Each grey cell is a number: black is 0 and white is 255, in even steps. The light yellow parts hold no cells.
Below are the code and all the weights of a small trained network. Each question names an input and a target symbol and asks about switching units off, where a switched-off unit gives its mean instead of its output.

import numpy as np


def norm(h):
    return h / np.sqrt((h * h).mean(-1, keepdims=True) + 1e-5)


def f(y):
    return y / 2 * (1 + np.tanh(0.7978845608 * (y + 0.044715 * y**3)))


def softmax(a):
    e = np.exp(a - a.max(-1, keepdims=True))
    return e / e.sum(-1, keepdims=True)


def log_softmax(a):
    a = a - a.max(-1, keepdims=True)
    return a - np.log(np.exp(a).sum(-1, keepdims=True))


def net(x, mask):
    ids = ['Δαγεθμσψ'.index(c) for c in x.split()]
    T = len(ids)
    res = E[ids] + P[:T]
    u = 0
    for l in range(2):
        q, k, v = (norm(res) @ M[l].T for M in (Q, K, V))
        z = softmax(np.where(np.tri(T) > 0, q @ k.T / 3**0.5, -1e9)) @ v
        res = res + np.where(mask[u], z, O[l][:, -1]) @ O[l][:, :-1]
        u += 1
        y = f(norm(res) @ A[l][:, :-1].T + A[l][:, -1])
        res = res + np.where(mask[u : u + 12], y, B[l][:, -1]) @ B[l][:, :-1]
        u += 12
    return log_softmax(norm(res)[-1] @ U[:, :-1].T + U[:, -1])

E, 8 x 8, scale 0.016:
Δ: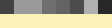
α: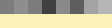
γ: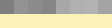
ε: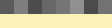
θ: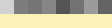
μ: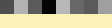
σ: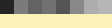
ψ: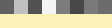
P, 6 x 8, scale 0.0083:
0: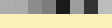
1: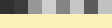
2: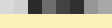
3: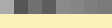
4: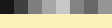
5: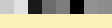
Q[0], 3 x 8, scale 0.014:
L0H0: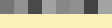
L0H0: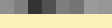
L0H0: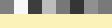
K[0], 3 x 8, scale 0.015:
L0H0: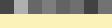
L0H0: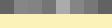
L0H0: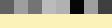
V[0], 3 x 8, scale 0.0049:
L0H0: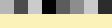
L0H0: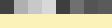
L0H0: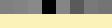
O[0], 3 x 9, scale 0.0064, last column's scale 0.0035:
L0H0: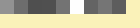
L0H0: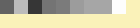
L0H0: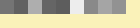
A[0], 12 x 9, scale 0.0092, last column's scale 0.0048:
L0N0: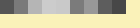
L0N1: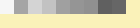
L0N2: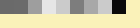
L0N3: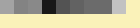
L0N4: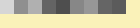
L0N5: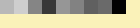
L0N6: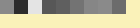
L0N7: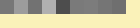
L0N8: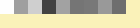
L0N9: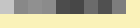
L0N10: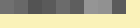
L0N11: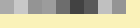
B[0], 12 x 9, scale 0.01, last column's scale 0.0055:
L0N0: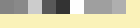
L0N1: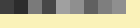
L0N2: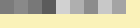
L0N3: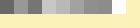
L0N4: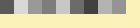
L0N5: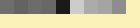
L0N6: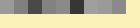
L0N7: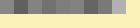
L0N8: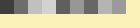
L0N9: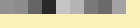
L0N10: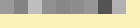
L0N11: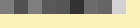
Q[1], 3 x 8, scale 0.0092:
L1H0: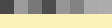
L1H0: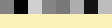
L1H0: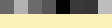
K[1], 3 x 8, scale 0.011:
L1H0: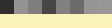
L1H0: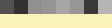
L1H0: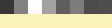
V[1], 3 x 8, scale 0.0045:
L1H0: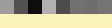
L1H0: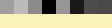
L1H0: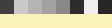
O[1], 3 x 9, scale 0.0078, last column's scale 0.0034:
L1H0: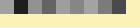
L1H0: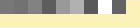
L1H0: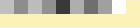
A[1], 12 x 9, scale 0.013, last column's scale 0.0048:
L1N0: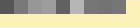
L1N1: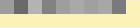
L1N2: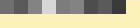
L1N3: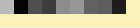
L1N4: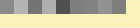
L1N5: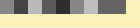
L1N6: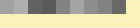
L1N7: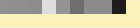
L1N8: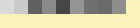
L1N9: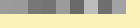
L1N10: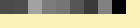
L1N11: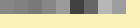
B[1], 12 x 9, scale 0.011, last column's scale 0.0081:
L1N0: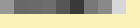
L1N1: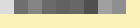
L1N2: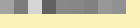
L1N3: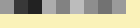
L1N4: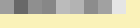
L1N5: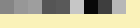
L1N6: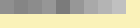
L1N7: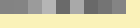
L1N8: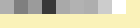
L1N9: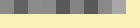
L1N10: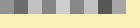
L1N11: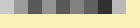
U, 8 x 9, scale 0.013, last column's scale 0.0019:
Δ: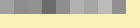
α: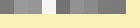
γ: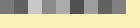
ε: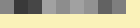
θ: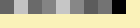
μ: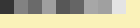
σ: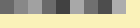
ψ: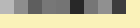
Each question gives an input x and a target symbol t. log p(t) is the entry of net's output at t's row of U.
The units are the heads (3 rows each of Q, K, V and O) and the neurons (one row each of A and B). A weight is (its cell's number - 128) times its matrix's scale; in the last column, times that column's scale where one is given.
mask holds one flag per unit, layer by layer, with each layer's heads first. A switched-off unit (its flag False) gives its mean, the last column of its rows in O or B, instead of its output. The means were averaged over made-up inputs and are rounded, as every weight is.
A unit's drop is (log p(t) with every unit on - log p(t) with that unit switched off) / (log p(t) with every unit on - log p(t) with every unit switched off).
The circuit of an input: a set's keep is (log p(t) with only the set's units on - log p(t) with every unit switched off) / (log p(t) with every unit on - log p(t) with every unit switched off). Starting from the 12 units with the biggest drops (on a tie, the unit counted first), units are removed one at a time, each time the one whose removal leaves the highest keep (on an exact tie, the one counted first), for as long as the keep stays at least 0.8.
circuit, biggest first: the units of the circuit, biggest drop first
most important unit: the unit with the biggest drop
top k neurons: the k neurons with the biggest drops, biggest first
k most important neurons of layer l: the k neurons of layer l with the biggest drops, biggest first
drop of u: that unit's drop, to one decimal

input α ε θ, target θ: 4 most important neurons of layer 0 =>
[L0N4, L0N9, L0N1, L0N8]
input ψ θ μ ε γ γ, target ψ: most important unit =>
L0N11
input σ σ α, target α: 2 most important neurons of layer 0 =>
[L0N8, L0N3]
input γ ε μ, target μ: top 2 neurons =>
[L0N5, L0N3]
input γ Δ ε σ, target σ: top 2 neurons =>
[L1N5, L0N3]
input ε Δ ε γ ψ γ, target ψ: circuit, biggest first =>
[L0H0, L0N11]
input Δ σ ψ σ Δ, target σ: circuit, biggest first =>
[L1N5, L0N0]
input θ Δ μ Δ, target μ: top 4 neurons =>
[L1N8, L1N5, L1N4, L1N11]
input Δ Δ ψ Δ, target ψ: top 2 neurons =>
[L0N3, L1N1]
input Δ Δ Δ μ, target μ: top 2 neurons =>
[L0N5, L1N8]
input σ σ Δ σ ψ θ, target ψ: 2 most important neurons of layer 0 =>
[L0N11, L0N0]
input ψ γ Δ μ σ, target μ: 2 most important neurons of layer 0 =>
[L0N2, L0N11]
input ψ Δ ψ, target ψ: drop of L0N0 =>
0.1
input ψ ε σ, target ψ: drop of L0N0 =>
0.1
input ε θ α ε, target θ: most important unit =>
L1H0
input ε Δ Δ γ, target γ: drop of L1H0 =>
0.2
